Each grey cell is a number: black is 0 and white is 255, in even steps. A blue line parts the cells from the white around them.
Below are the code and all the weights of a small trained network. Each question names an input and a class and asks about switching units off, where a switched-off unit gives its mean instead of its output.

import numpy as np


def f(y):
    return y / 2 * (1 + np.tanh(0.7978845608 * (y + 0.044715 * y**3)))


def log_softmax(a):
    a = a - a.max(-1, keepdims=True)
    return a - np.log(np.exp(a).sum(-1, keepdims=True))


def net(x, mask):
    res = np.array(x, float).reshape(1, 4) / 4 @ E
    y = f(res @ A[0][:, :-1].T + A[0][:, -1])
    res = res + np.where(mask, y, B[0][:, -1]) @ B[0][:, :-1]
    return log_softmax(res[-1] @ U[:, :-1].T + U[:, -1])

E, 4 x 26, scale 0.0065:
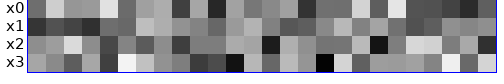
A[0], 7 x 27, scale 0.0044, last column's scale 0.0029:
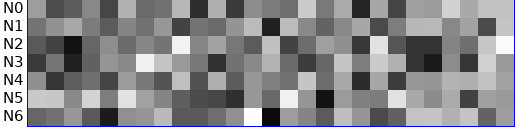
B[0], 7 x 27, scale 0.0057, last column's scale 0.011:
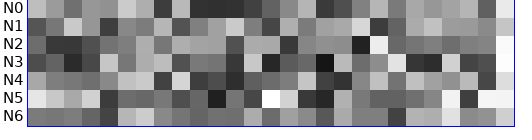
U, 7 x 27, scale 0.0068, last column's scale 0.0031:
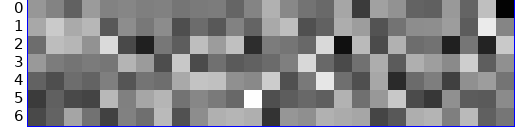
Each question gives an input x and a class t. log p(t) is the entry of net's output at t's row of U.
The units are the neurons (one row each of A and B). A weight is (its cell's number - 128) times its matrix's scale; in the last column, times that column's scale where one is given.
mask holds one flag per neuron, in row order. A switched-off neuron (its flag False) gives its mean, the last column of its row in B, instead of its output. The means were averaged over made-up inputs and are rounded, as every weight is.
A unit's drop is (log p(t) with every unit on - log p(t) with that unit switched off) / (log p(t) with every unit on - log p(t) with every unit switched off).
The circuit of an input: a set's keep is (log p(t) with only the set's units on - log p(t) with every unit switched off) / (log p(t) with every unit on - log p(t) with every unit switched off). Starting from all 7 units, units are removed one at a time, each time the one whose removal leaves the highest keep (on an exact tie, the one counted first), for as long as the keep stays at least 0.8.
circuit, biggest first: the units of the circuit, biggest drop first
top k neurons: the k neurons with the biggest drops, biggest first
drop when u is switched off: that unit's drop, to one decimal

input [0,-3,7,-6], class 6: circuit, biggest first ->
N1
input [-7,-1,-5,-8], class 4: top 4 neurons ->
N2, N6, N3, N5
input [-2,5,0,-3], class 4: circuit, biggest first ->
N3, N0, N6
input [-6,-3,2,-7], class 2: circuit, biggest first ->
N2, N6, N0
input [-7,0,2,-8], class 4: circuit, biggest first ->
N0, N6
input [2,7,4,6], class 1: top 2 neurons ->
N5, N2
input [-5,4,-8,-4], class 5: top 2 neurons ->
N3, N2
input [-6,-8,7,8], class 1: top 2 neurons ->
N5, N1
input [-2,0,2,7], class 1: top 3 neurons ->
N5, N2, N1
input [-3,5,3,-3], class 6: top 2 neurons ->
N0, N3
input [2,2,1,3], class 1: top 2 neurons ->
N2, N5
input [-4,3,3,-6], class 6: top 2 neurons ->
N2, N0
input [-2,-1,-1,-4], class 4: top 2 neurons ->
N3, N0
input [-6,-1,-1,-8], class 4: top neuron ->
N0
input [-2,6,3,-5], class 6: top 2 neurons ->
N3, N2
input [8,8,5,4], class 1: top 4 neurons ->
N5, N2, N1, N6
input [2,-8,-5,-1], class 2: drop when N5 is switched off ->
0.2
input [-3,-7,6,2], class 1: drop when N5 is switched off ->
0.1
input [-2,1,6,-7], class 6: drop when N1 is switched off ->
0.2
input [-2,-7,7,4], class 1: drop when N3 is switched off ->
0.0
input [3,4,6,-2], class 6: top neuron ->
N5
